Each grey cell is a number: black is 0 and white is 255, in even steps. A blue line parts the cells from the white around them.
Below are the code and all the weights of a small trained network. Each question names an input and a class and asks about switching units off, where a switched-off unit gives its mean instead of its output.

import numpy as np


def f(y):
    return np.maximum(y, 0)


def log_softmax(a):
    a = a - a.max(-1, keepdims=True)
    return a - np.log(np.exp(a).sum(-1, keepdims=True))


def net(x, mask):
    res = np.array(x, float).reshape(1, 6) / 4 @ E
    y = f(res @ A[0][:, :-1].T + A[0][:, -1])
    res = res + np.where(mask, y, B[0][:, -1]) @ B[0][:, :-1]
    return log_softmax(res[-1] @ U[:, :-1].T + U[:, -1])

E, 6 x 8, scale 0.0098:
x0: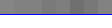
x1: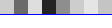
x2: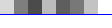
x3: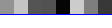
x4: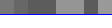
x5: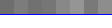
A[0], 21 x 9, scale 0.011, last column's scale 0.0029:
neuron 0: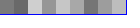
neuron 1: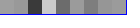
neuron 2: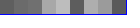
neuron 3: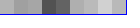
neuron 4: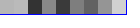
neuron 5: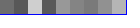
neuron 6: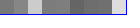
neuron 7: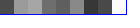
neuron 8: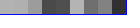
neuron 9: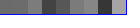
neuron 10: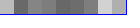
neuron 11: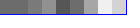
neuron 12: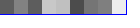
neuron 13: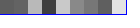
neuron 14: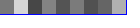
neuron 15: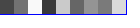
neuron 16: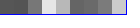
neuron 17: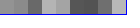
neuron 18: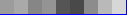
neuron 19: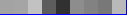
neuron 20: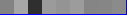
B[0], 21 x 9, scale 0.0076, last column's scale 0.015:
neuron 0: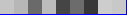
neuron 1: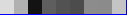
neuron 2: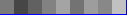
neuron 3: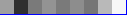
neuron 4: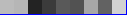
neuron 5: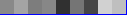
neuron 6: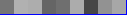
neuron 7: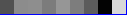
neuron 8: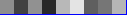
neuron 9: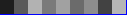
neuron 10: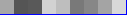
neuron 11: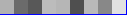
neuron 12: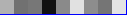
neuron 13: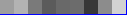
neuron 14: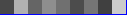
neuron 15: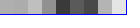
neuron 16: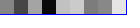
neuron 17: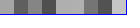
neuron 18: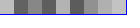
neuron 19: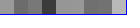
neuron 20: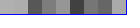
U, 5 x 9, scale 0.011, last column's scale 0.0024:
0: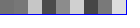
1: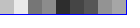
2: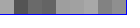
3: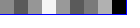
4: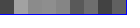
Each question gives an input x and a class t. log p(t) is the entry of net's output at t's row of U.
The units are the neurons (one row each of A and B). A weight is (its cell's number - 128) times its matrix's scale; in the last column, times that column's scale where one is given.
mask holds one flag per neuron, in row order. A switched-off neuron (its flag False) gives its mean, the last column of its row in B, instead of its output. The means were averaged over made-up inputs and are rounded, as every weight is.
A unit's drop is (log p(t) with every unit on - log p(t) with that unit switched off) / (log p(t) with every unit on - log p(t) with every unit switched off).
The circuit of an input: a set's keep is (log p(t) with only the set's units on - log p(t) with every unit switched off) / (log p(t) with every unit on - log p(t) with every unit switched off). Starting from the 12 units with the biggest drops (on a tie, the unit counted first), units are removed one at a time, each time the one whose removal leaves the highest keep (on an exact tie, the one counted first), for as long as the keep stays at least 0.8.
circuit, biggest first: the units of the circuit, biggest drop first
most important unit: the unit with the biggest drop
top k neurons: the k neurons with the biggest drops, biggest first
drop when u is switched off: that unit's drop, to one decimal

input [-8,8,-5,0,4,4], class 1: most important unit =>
neuron 15
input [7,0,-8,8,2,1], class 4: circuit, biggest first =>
neuron 14; neuron 7
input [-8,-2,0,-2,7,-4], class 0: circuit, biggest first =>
neuron 11; neuron 4
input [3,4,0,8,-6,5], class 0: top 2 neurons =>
neuron 8; neuron 11
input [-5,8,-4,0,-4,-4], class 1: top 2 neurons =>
neuron 15; neuron 16
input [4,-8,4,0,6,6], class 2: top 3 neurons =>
neuron 16; neuron 12; neuron 15
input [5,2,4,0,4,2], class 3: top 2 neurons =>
neuron 12; neuron 16
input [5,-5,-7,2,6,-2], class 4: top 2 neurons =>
neuron 14; neuron 7
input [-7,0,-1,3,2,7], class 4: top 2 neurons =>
neuron 16; neuron 12
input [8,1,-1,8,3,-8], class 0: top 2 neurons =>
neuron 8; neuron 19
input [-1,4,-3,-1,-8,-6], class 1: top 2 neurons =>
neuron 16; neuron 15
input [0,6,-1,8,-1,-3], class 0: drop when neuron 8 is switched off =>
0.2
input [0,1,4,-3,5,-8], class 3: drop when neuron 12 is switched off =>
0.1
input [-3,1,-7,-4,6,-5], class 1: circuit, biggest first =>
neuron 15
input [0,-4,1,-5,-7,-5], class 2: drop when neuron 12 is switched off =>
-0.1
